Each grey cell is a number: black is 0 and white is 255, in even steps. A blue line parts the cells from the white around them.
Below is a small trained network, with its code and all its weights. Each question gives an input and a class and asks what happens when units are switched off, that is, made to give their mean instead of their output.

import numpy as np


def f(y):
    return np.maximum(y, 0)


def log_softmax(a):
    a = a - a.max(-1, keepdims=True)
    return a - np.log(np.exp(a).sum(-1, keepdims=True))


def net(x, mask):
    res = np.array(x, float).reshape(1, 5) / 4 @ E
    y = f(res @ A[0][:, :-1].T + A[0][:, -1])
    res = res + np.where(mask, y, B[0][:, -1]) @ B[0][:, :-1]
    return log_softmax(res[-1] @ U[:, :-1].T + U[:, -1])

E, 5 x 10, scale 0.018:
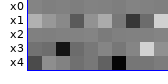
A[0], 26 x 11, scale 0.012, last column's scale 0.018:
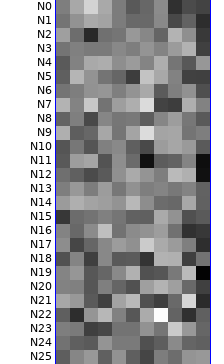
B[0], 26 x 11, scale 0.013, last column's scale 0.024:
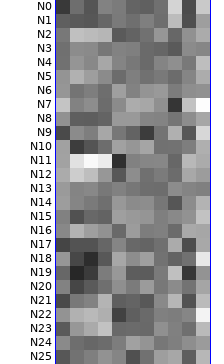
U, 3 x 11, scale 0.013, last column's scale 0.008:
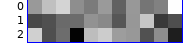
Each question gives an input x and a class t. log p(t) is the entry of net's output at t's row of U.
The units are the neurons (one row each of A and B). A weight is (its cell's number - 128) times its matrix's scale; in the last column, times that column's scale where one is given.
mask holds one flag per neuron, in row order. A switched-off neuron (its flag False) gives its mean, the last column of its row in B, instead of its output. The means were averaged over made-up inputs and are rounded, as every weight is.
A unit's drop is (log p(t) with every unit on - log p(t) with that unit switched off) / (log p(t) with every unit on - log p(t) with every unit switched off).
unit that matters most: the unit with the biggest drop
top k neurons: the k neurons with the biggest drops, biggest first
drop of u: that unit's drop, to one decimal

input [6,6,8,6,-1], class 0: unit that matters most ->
N12
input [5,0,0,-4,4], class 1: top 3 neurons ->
[N7; N0; N22]
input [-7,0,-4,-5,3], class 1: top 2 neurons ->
[N0; N22]
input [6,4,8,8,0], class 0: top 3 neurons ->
[N12; N2; N0]
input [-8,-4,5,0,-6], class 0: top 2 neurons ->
[N22; N0]
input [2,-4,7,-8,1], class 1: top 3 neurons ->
[N0; N1; N11]
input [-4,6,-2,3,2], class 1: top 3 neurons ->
[N19; N21; N22]
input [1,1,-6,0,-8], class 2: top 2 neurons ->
[N7; N22]
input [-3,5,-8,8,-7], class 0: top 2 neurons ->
[N12; N2]
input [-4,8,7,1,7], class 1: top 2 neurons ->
[N19; N21]
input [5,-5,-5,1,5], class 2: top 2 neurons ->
[N18; N9]
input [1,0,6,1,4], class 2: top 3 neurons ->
[N9; N0; N21]
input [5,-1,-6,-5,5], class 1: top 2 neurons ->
[N0; N7]
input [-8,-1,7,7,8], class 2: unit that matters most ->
N18
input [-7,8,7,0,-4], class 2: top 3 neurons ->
[N7; N22; N11]
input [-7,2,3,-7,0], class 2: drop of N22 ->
0.3
